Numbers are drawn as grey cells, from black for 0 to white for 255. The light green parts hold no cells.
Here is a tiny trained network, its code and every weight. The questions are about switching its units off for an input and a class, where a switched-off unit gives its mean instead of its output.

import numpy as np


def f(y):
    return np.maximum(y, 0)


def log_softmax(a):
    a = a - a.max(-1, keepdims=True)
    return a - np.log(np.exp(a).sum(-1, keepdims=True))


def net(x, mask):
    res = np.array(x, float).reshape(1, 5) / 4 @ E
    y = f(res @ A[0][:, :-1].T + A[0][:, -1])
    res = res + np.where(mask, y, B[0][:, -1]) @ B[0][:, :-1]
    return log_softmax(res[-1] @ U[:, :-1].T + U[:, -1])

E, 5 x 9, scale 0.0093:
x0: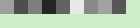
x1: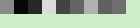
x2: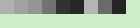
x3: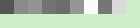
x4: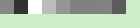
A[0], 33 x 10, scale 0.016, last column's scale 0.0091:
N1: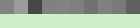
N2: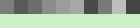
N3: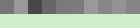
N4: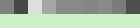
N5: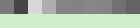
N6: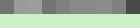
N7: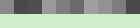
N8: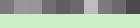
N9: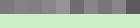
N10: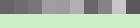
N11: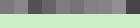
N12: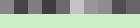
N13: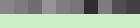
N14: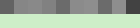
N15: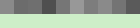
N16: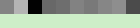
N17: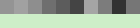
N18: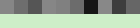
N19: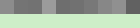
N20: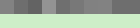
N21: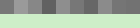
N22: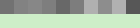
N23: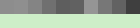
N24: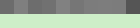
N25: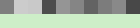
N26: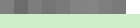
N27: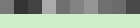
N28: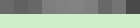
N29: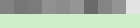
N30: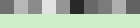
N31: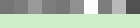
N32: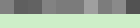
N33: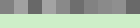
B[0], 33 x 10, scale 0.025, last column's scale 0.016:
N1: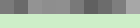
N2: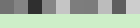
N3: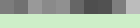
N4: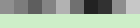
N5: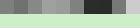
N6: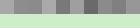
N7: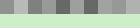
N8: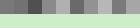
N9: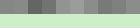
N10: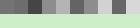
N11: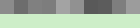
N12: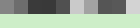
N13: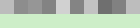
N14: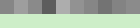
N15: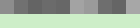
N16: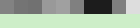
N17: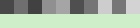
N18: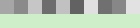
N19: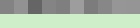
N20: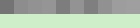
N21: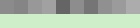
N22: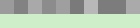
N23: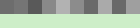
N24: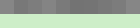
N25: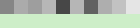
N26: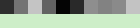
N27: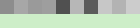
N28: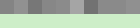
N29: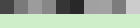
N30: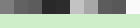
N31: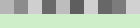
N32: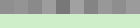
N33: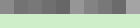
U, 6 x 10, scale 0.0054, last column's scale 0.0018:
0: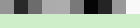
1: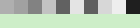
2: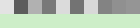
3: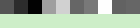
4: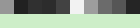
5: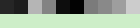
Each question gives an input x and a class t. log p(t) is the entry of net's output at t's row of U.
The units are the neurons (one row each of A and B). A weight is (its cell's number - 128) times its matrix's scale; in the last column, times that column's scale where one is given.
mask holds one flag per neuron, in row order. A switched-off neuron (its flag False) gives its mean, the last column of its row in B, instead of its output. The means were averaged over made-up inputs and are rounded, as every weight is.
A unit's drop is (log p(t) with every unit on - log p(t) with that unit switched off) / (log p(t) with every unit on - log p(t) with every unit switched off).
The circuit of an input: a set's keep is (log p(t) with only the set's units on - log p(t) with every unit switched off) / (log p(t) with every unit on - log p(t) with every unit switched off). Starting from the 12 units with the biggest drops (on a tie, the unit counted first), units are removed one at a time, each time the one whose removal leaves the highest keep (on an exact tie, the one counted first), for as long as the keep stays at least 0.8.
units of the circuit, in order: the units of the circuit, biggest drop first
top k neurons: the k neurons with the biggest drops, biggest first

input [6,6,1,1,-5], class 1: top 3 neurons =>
(N27 N30 N7)
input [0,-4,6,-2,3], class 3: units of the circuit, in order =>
(N17)
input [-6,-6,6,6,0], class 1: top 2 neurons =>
(N25 N18)
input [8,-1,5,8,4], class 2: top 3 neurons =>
(N31 N30 N22)
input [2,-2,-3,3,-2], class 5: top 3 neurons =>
(N18 N13 N17)
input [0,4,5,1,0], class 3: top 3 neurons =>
(N17 N25 N8)
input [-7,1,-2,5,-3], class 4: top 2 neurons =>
(N30 N18)
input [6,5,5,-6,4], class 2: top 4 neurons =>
(N18 N30 N13 N25)
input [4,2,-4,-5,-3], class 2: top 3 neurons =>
(N18 N30 N17)
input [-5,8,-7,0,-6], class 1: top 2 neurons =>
(N27 N7)
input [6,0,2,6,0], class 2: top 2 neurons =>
(N31 N30)
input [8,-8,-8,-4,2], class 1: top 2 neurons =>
(N25 N30)
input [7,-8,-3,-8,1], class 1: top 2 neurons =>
(N25 N31)
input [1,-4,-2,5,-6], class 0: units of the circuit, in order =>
(N16)
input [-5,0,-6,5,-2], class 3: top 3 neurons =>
(N10 N18 N2)
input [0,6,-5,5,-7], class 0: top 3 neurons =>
(N16 N3 N25)
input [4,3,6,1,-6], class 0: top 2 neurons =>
(N16 N10)
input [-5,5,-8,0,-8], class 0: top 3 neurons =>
(N16 N3 N17)
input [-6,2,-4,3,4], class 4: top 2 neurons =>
(N30 N16)
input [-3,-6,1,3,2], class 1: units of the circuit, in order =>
(N25)
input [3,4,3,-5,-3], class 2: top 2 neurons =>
(N18 N25)
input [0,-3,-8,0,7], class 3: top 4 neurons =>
(N10 N2 N16 N29)
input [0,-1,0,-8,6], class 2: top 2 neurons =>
(N18 N13)
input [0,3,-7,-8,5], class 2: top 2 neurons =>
(N18 N13)
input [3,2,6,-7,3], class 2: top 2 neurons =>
(N18 N13)
